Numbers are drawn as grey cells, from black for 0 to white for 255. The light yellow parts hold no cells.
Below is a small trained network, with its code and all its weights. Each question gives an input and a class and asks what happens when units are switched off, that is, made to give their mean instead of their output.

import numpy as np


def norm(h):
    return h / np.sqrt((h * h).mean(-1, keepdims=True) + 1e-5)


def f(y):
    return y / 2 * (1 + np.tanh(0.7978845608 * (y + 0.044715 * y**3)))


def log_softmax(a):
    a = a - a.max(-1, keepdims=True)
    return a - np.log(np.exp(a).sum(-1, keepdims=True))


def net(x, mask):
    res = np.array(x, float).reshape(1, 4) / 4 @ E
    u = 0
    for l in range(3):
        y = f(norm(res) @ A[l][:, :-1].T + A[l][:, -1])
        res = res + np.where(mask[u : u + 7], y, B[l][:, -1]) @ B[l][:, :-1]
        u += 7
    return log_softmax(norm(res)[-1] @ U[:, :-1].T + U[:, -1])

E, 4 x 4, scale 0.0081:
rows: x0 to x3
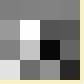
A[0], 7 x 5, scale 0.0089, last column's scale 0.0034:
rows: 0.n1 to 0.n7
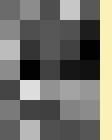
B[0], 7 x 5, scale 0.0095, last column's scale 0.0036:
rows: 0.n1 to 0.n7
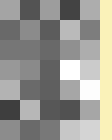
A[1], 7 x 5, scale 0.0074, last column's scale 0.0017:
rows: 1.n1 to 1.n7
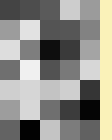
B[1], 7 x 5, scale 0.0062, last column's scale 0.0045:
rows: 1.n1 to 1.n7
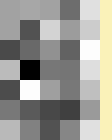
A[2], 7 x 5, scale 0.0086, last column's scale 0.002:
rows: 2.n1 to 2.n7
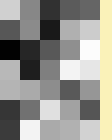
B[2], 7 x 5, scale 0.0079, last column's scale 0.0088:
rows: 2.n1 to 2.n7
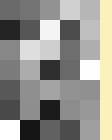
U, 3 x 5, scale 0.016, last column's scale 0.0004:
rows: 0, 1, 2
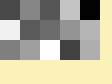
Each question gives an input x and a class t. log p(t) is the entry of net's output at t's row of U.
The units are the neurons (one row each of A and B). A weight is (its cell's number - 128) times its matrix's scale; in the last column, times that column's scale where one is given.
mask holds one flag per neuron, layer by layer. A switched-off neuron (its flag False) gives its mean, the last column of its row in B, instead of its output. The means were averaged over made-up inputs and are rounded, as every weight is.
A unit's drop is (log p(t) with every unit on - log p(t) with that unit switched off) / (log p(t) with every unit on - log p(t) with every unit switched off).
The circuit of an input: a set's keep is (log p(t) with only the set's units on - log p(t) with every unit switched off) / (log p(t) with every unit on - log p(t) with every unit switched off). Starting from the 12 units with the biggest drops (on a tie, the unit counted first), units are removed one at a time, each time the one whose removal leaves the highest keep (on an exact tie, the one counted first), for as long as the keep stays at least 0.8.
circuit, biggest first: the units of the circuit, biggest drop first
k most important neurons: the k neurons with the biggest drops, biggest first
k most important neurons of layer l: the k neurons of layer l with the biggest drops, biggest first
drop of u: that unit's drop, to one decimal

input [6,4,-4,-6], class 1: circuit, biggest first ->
[2.n7]
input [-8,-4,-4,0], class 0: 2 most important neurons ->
[1.n4, 2.n7]
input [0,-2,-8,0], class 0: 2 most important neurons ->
[2.n6, 2.n7]
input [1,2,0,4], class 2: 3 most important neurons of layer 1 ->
[1.n5, 1.n3, 1.n7]
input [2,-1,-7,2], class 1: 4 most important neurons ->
[2.n2, 1.n7, 2.n3, 1.n3]
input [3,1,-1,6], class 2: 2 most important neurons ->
[0.n7, 0.n5]
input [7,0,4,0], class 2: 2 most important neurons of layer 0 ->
[0.n4, 0.n1]
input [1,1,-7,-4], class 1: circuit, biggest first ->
[2.n7, 1.n4, 2.n2]
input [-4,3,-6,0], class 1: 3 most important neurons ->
[2.n7, 2.n2, 0.n1]
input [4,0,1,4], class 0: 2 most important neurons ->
[0.n4, 0.n3]
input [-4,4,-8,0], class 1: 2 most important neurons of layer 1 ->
[1.n4, 1.n1]
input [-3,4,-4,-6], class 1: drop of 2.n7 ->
0.5
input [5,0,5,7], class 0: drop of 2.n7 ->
0.4
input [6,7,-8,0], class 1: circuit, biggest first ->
[2.n2]
